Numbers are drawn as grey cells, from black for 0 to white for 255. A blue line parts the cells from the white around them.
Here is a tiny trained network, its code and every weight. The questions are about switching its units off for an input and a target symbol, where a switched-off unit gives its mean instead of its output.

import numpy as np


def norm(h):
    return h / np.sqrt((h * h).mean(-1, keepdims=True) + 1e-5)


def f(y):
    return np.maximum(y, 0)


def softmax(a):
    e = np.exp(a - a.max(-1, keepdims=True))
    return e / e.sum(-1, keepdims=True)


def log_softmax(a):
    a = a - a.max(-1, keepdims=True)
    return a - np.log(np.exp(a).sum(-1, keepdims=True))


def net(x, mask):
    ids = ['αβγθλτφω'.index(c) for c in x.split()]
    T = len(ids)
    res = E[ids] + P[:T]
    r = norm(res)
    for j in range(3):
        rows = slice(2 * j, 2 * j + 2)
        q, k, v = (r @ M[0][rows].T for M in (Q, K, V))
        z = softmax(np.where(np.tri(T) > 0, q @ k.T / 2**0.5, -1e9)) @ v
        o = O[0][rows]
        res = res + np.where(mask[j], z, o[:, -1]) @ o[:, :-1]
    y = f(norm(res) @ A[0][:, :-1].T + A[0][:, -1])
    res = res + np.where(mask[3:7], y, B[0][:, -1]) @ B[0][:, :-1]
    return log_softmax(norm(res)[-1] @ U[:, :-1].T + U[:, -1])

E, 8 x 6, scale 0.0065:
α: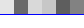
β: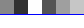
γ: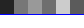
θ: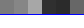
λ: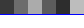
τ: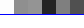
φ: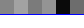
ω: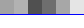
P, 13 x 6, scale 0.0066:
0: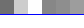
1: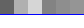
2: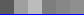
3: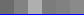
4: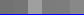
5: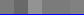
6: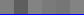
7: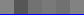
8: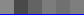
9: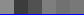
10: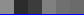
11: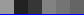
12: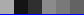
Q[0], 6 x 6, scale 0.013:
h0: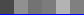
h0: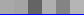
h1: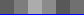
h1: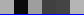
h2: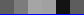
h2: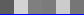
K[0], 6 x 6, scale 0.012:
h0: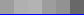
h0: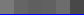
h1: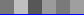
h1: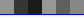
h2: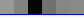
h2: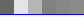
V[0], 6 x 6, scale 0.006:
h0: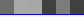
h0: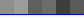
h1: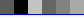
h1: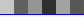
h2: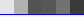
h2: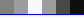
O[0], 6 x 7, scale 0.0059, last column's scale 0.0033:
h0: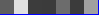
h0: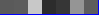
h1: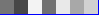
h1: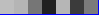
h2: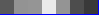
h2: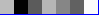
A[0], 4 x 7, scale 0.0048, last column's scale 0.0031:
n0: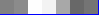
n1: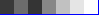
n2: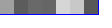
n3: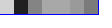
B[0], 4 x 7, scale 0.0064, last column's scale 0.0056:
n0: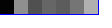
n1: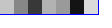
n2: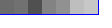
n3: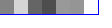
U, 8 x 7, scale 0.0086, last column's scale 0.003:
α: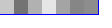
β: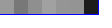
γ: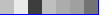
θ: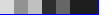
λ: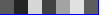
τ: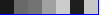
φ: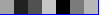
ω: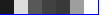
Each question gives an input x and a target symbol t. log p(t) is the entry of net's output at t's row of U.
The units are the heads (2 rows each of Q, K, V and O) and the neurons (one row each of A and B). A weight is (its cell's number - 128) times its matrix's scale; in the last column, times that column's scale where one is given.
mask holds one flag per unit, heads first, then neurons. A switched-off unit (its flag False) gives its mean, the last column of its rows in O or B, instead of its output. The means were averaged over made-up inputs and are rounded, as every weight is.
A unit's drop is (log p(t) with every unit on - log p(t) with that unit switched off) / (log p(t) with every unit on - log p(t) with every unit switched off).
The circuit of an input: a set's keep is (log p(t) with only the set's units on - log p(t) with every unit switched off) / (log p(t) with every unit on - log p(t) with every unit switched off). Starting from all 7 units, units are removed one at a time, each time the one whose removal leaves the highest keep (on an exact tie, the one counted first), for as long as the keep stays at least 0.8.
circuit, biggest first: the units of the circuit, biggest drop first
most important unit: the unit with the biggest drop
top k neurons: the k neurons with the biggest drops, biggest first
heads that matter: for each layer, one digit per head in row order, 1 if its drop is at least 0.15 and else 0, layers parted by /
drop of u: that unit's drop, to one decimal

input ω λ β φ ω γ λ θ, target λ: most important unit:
n1
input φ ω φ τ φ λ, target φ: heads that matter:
010
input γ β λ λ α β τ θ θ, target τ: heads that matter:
001
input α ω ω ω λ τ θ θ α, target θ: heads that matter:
110
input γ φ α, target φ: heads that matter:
011
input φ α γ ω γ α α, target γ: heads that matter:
100
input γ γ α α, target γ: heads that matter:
101
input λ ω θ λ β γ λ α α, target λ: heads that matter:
010
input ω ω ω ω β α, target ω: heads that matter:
001
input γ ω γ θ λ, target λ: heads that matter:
011
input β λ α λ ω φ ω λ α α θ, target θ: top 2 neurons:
[n2, n0]
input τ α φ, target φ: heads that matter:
001
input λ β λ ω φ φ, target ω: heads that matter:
001
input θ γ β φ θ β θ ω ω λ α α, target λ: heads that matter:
111
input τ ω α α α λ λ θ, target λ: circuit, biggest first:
[h1]
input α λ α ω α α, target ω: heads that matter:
000
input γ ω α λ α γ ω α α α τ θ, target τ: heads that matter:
101
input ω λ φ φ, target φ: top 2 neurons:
[n3, n0]
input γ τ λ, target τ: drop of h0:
0.1
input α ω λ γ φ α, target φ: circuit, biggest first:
[n0]
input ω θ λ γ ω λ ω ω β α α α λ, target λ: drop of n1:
-0.1
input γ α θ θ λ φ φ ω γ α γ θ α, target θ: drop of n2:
0.2
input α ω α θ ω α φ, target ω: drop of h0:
0.0
